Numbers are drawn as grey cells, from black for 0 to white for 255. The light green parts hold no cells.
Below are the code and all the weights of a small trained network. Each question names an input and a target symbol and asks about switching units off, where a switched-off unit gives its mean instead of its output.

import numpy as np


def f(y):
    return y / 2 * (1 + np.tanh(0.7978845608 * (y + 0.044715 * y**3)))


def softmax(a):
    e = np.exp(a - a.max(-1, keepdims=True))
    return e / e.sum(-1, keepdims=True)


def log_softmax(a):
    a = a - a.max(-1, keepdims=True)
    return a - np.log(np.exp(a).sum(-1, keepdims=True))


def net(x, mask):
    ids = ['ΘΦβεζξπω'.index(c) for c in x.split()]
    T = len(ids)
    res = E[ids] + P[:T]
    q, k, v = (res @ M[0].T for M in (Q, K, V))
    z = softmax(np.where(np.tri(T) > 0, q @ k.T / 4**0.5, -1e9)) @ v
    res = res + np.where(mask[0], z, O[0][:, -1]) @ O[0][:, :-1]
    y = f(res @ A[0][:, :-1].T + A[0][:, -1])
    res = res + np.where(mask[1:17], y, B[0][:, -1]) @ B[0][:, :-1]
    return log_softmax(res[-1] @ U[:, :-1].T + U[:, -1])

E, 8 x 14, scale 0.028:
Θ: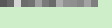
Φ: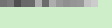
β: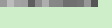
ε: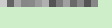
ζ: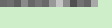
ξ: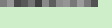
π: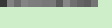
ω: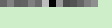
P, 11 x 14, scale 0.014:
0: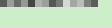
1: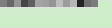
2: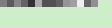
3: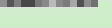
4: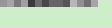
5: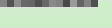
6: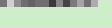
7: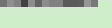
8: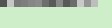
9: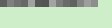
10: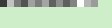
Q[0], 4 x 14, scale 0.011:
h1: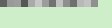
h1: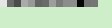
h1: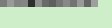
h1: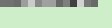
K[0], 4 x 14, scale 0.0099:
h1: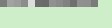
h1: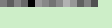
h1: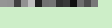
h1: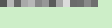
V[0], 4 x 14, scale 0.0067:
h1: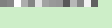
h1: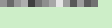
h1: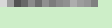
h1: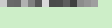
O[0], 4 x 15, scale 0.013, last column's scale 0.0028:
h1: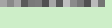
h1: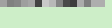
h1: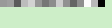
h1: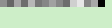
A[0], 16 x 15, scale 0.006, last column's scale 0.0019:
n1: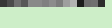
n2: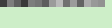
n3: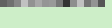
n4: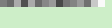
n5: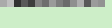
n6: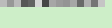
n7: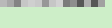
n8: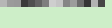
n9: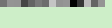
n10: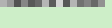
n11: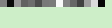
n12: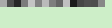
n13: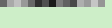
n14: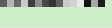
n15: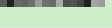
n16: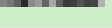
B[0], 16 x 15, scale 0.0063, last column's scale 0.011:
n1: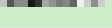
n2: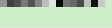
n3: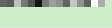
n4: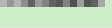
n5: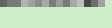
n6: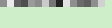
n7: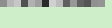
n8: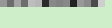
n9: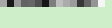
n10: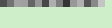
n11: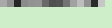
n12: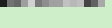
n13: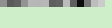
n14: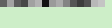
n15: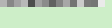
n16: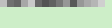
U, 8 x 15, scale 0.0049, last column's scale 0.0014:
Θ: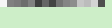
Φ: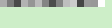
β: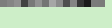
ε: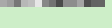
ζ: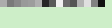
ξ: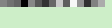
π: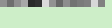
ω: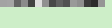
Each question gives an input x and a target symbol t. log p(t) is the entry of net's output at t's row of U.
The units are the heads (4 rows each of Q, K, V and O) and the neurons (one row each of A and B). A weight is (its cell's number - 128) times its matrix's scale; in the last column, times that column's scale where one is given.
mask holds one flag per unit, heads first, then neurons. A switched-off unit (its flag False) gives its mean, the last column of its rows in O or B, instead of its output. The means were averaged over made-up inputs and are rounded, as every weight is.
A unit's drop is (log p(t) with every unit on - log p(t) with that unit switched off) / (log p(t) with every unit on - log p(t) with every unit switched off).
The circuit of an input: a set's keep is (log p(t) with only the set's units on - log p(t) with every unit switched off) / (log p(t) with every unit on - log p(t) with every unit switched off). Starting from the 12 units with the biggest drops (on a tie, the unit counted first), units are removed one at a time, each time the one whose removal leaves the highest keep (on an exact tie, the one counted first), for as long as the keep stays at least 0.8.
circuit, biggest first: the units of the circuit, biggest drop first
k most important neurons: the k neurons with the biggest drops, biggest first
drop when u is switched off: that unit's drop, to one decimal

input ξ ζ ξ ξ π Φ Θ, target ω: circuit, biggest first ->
[h1]
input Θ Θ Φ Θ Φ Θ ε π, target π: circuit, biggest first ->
[n1 n8]
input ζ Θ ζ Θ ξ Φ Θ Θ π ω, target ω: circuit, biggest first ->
[h1 n9]
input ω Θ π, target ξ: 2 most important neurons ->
[n14 n3]
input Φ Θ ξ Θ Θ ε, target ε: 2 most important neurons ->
[n12 n8]
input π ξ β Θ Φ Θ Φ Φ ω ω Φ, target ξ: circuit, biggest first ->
[h1 n3]
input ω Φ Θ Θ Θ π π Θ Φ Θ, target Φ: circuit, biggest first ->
[h1 n6 n10]
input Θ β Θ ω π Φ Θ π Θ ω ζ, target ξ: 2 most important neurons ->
[n3 n1]
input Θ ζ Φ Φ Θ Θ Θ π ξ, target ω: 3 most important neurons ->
[n9 n16 n10]
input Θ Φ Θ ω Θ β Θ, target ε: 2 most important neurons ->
[n9 n4]
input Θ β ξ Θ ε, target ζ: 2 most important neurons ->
[n7 n6]
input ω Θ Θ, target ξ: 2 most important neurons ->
[n3 n14]
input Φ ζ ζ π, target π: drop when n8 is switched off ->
0.1
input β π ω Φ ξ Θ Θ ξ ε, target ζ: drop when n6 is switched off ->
0.1
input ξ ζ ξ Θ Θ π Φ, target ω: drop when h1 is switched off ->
0.4
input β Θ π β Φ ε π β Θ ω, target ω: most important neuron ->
[n9]
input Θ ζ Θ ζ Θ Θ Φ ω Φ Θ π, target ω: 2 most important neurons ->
[n9 n3]
